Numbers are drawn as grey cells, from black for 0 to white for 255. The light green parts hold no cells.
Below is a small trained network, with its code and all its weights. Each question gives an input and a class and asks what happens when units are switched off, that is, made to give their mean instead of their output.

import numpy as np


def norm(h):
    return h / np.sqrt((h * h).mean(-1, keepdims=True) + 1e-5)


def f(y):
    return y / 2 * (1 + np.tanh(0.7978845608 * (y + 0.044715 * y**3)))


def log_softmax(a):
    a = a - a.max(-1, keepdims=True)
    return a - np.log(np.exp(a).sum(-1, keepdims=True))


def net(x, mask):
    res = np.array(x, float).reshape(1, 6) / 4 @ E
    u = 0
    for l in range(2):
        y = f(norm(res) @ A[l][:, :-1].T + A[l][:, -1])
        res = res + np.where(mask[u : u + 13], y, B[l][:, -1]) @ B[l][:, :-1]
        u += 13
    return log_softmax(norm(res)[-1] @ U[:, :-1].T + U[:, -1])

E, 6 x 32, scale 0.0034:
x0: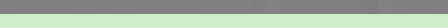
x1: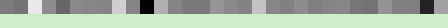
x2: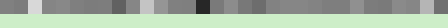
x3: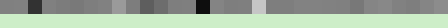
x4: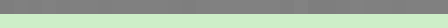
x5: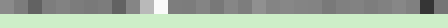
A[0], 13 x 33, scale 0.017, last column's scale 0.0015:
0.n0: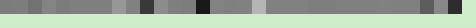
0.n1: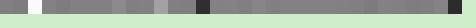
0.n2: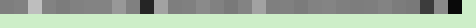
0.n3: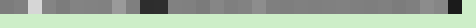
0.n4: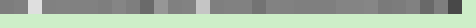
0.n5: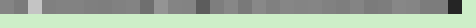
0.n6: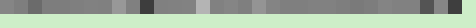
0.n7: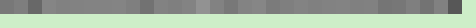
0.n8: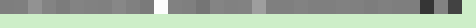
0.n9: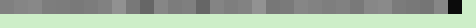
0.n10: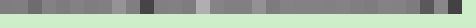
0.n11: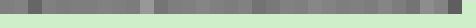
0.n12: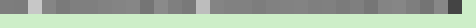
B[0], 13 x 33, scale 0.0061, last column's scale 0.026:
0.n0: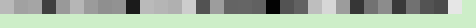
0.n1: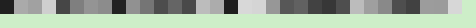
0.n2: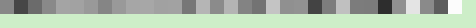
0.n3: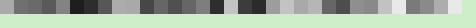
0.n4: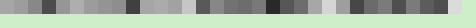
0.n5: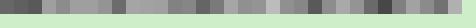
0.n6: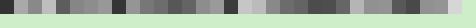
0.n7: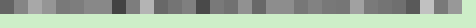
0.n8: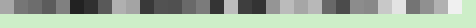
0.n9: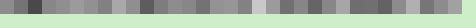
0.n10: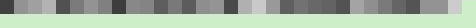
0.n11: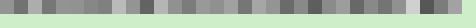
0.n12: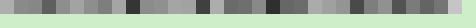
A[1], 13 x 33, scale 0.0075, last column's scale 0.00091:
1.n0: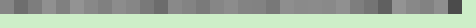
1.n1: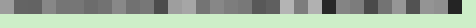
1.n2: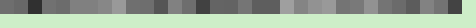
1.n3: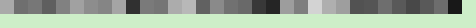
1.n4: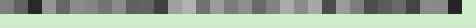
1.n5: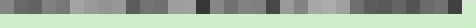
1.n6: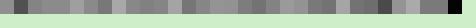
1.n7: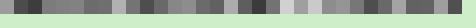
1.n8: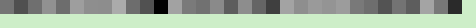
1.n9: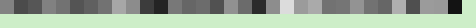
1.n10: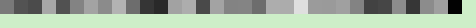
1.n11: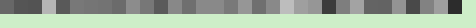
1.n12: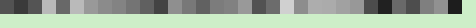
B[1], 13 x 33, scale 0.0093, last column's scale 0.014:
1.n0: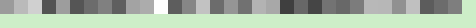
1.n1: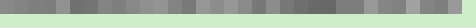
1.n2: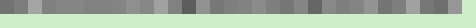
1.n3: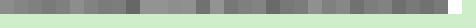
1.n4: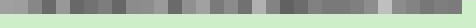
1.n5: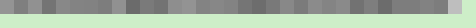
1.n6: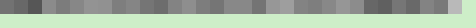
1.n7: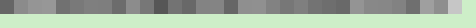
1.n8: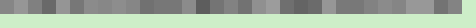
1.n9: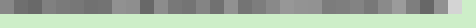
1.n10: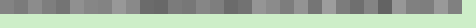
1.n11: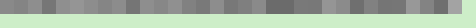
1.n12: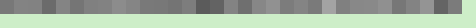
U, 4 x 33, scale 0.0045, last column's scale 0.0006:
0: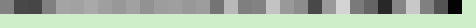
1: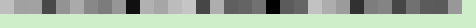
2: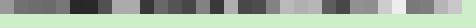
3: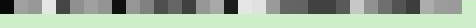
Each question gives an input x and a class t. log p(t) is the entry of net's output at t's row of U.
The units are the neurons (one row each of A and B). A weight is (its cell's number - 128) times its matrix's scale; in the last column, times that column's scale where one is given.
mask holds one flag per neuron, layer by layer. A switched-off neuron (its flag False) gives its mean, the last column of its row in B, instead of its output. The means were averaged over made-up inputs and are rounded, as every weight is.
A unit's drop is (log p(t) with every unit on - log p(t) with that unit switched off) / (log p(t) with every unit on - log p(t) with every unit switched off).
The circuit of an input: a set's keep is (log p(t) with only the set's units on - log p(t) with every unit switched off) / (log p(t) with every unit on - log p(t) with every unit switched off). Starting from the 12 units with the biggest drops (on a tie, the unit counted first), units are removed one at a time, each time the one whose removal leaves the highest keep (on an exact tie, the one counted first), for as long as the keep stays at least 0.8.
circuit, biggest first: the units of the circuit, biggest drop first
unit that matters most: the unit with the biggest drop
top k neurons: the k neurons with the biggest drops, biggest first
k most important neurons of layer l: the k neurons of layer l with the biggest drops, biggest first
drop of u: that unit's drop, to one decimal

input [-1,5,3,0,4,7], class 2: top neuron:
0.n8
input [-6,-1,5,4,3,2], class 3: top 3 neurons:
0.n1, 0.n4, 0.n12
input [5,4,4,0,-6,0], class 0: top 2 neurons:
0.n2, 0.n5
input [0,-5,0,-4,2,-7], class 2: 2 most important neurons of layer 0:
0.n0, 0.n2
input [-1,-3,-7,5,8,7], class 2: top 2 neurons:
0.n8, 0.n1
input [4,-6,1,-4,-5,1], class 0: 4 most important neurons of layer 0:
0.n8, 0.n3, 0.n1, 0.n0
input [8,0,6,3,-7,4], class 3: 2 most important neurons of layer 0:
0.n1, 0.n3
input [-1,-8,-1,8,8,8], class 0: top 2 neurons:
0.n8, 0.n3
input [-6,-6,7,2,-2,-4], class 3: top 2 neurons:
0.n0, 0.n4
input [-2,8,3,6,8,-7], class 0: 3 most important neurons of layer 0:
0.n2, 0.n8, 0.n5
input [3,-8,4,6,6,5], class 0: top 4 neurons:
0.n8, 0.n3, 0.n1, 0.n0
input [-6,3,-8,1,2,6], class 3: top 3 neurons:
0.n6, 0.n10, 0.n3
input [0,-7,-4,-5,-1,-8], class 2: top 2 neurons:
0.n0, 0.n4
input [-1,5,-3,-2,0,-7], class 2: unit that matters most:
0.n3
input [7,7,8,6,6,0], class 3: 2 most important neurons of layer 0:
0.n1, 0.n4
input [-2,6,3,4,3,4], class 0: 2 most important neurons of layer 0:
0.n2, 0.n5
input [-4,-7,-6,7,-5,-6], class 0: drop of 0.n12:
0.9
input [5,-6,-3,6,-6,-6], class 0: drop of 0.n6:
1.1
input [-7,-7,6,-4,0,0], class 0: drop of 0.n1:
1.2
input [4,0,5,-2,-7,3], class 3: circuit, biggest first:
0.n1
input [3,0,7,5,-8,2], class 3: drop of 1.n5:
0.0
